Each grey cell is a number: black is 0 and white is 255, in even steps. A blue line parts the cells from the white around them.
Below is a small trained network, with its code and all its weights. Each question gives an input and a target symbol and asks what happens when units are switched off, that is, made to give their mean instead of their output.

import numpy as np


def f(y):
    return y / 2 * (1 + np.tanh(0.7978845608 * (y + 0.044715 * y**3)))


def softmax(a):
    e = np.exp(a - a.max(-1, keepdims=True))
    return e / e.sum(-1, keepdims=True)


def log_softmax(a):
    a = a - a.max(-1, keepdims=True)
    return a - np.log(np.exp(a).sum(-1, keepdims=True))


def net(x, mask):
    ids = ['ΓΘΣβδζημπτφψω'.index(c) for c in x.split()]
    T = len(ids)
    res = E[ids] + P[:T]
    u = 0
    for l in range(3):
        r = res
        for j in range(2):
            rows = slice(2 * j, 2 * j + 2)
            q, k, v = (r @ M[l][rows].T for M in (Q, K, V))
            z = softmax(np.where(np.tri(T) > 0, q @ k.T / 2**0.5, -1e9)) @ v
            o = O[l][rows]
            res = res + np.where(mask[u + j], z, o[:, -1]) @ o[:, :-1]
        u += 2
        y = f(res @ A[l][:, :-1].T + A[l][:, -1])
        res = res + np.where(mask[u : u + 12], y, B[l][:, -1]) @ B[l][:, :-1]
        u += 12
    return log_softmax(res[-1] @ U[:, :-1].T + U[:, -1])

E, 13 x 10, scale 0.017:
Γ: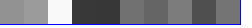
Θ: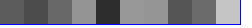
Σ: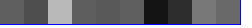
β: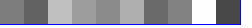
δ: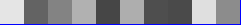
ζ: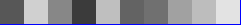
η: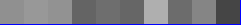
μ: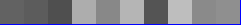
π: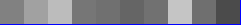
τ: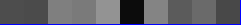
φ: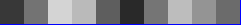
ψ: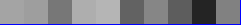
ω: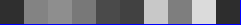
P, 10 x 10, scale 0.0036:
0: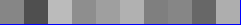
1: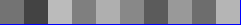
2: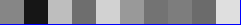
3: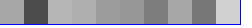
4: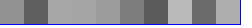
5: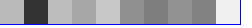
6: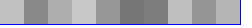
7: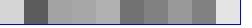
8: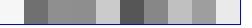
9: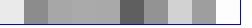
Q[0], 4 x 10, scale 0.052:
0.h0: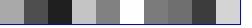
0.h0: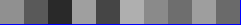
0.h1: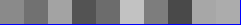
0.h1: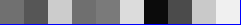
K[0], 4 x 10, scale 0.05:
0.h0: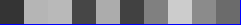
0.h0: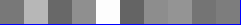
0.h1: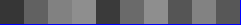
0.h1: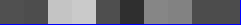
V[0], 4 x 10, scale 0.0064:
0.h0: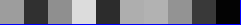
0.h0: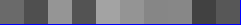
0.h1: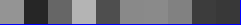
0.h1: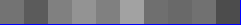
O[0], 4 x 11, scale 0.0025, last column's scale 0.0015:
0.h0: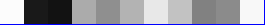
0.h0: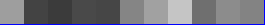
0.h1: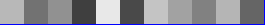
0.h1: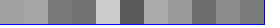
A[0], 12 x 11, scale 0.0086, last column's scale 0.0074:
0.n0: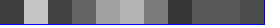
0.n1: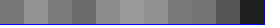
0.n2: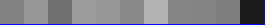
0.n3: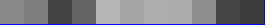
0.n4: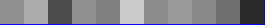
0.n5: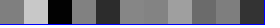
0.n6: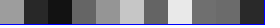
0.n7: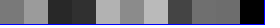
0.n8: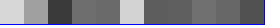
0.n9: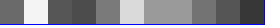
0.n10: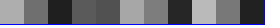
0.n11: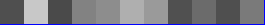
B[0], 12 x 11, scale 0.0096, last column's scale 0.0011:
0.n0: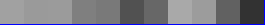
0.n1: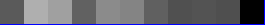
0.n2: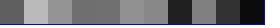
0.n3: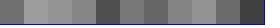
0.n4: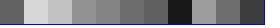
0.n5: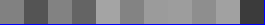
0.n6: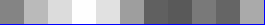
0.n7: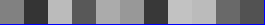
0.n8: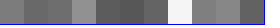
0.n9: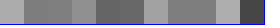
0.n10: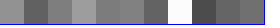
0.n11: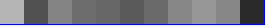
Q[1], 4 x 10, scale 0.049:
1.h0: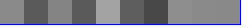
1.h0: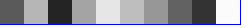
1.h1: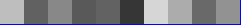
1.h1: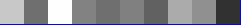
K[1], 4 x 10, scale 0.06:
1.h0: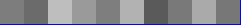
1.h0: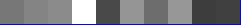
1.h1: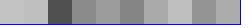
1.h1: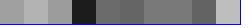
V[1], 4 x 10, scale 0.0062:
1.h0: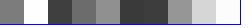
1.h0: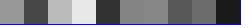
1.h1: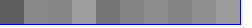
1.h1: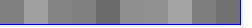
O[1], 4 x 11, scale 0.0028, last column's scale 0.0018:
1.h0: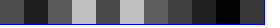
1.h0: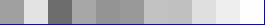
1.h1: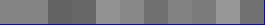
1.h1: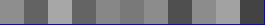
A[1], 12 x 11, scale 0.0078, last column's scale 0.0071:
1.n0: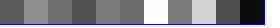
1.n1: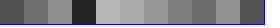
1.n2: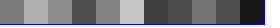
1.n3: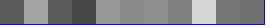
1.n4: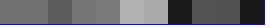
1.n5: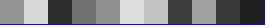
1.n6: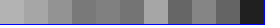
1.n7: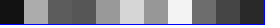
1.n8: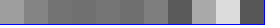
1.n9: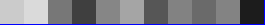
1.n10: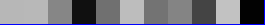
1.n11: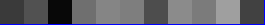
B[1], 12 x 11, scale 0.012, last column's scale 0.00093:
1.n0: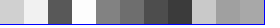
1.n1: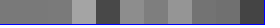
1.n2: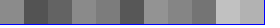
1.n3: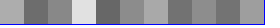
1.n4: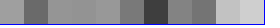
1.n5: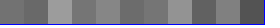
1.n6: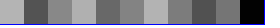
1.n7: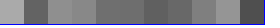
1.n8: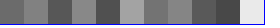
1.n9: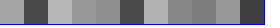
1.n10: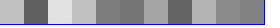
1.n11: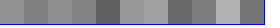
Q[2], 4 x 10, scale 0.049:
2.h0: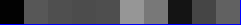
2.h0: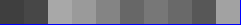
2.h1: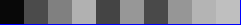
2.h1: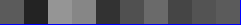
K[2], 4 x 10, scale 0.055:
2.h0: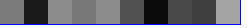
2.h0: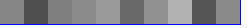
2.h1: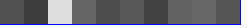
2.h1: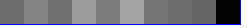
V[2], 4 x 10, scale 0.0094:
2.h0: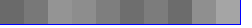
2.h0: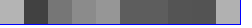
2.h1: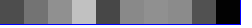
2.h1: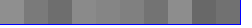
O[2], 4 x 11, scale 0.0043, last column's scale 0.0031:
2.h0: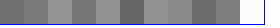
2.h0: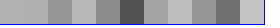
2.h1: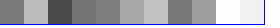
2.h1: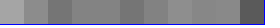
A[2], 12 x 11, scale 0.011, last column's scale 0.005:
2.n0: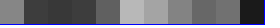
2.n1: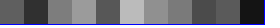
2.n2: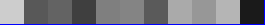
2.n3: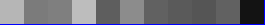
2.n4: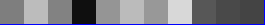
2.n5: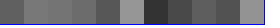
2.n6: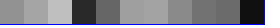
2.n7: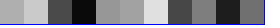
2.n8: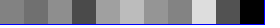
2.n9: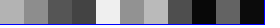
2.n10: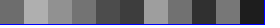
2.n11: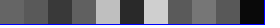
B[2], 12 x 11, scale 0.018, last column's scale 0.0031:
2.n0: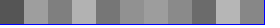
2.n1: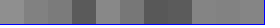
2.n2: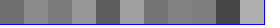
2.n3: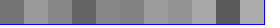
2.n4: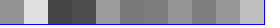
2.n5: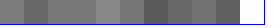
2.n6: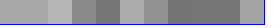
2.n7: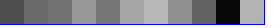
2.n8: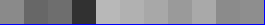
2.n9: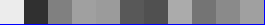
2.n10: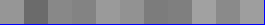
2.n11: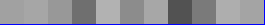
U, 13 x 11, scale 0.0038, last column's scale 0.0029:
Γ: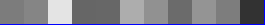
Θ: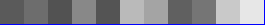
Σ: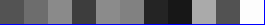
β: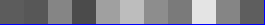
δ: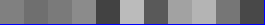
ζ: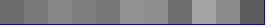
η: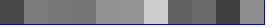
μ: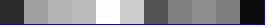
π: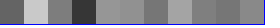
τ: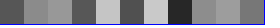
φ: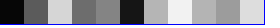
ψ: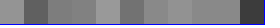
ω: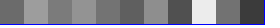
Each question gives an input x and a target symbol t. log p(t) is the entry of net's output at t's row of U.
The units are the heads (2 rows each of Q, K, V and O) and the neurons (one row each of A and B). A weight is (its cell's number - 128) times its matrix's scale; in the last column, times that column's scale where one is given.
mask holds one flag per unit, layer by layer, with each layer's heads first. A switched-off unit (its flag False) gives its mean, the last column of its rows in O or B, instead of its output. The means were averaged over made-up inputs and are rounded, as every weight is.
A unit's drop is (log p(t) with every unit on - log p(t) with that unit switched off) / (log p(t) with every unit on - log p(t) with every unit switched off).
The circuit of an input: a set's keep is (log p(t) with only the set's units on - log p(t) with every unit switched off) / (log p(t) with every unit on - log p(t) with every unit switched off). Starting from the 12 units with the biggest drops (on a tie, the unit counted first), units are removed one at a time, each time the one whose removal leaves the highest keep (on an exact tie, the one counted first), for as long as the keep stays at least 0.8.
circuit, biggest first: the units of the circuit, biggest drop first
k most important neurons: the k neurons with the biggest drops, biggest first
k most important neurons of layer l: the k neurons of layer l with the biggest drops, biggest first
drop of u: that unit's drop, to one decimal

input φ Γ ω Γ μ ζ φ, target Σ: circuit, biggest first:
(1.h0 2.n1)
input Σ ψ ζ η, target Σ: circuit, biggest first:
(1.h0 2.n1)
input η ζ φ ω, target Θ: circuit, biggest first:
(2.h1 1.h0 2.n0)
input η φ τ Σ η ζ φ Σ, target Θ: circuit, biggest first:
(2.h1 1.h0 1.n2)
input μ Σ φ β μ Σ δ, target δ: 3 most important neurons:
(2.n2 0.n8 0.n10)
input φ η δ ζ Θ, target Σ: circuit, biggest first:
(0.h0 2.n5)
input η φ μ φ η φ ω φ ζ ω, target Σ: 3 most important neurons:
(1.n4 2.n1 2.n5)
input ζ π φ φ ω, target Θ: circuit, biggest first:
(2.h1 1.h0 0.h1)
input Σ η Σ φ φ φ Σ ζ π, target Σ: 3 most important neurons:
(2.n1 1.n4 2.n5)
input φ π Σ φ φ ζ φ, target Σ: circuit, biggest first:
(2.n1 1.h0)
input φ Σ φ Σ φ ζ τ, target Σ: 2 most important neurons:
(1.n4 2.n1)
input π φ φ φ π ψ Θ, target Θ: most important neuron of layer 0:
(0.n6)
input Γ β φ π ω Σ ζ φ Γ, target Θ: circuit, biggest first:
(2.h1 1.h0 1.n2)
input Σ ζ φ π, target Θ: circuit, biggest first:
(2.h1 1.h0 2.n0)
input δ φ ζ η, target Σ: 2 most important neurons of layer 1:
(1.n4 1.n0)
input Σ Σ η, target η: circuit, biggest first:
(2.n7 1.n4)
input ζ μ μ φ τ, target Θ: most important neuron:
(1.n11)
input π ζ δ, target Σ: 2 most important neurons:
(2.n5 2.n1)
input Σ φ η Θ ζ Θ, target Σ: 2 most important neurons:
(2.n5 1.n8)
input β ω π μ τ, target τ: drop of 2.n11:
0.9
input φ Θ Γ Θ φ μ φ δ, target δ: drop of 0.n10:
0.2
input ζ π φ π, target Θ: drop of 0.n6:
0.1
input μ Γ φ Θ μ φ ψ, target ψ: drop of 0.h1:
0.1
